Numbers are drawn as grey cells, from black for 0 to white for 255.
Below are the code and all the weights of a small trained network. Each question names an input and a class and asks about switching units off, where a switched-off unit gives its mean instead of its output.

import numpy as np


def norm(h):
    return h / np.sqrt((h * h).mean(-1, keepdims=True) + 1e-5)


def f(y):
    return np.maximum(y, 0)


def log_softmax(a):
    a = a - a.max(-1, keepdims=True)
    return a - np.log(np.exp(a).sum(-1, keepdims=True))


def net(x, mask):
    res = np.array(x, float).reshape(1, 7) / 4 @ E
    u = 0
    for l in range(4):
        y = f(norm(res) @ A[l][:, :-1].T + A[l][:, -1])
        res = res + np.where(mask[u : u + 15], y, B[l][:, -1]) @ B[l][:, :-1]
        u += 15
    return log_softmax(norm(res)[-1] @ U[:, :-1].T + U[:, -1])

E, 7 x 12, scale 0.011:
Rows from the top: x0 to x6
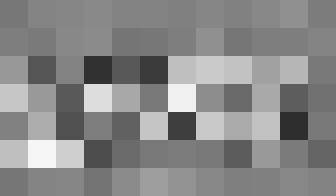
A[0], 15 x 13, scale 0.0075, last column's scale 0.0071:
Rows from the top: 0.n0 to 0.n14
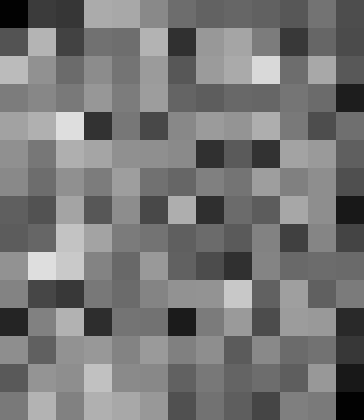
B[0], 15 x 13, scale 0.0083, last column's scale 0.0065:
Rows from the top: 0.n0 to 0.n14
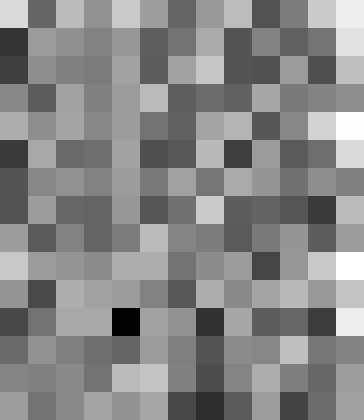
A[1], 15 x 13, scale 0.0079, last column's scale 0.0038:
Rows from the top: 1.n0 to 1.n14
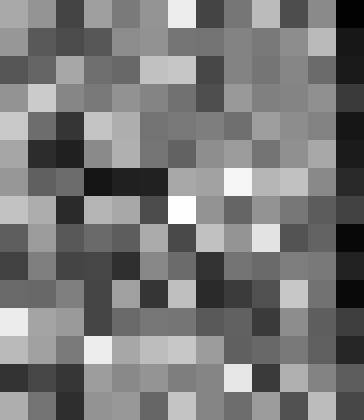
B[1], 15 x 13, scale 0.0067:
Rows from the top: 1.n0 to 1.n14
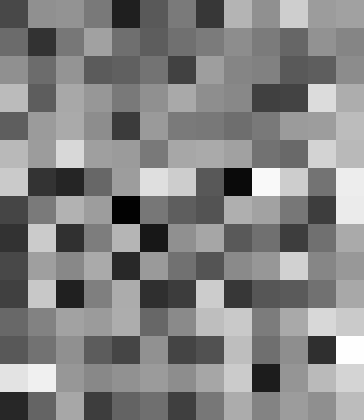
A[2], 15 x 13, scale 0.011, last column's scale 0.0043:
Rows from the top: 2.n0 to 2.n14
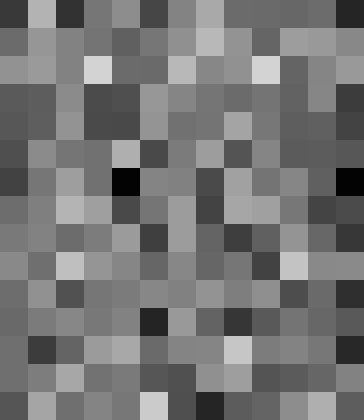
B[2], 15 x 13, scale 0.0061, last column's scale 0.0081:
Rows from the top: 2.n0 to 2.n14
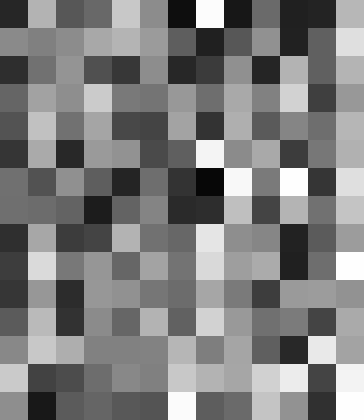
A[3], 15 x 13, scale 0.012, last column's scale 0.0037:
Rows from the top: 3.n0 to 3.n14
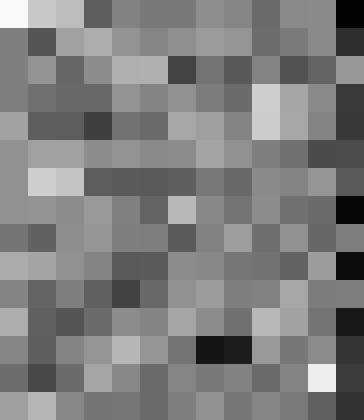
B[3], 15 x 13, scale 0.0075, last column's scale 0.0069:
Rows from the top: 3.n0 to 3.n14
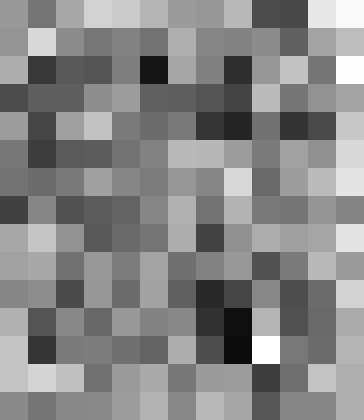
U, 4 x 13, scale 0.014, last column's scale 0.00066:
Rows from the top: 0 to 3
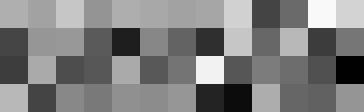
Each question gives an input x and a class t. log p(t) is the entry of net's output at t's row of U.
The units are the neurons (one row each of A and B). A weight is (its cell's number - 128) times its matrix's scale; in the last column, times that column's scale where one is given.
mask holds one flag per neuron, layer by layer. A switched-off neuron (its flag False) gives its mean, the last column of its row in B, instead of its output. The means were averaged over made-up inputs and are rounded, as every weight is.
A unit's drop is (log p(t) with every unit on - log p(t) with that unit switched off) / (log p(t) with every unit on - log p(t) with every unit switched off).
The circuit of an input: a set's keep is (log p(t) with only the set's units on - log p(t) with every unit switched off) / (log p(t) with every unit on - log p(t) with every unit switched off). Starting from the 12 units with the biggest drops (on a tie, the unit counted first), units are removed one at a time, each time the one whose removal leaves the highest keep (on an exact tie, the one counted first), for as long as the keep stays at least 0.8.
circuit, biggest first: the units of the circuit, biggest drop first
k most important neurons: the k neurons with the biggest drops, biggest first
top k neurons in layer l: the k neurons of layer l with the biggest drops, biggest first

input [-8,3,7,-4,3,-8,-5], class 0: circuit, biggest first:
[1.n13]
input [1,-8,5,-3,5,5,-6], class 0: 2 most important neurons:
[0.n4 0.n5]
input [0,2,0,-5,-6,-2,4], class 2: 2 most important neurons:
[0.n7 1.n10]
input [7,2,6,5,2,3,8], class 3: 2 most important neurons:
[1.n6 0.n4]
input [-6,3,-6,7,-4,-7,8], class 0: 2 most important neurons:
[0.n0 0.n11]
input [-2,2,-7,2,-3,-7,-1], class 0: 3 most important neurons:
[0.n0 1.n5 1.n6]
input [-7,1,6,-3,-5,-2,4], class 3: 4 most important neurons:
[1.n6 0.n1 0.n10 0.n2]
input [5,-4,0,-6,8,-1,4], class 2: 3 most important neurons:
[1.n8 0.n1 2.n0]
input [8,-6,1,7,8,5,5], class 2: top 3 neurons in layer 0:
[0.n2 0.n11 0.n1]
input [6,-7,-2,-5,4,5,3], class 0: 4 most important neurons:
[0.n9 0.n4 1.n7 1.n12]
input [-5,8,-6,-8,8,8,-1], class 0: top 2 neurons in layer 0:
[0.n9 0.n5]
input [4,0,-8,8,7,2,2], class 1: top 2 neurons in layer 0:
[0.n5 0.n0]
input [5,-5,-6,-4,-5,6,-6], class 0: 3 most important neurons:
[0.n9 1.n6 1.n11]
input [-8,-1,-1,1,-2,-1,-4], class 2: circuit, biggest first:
[0.n5]
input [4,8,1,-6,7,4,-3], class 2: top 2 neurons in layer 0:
[0.n1 0.n2]
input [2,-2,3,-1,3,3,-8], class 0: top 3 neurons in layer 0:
[0.n4 0.n5 0.n7]
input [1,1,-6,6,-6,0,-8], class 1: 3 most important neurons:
[1.n7 1.n12 0.n1]
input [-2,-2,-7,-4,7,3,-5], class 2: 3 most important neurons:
[0.n1 1.n8 1.n6]
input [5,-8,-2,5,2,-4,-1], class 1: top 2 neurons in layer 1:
[1.n12 1.n7]
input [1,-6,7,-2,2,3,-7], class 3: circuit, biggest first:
[1.n6]
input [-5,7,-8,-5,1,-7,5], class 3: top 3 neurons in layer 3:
[3.n12 3.n2 3.n0]
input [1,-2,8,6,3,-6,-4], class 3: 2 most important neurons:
[1.n6 0.n10]
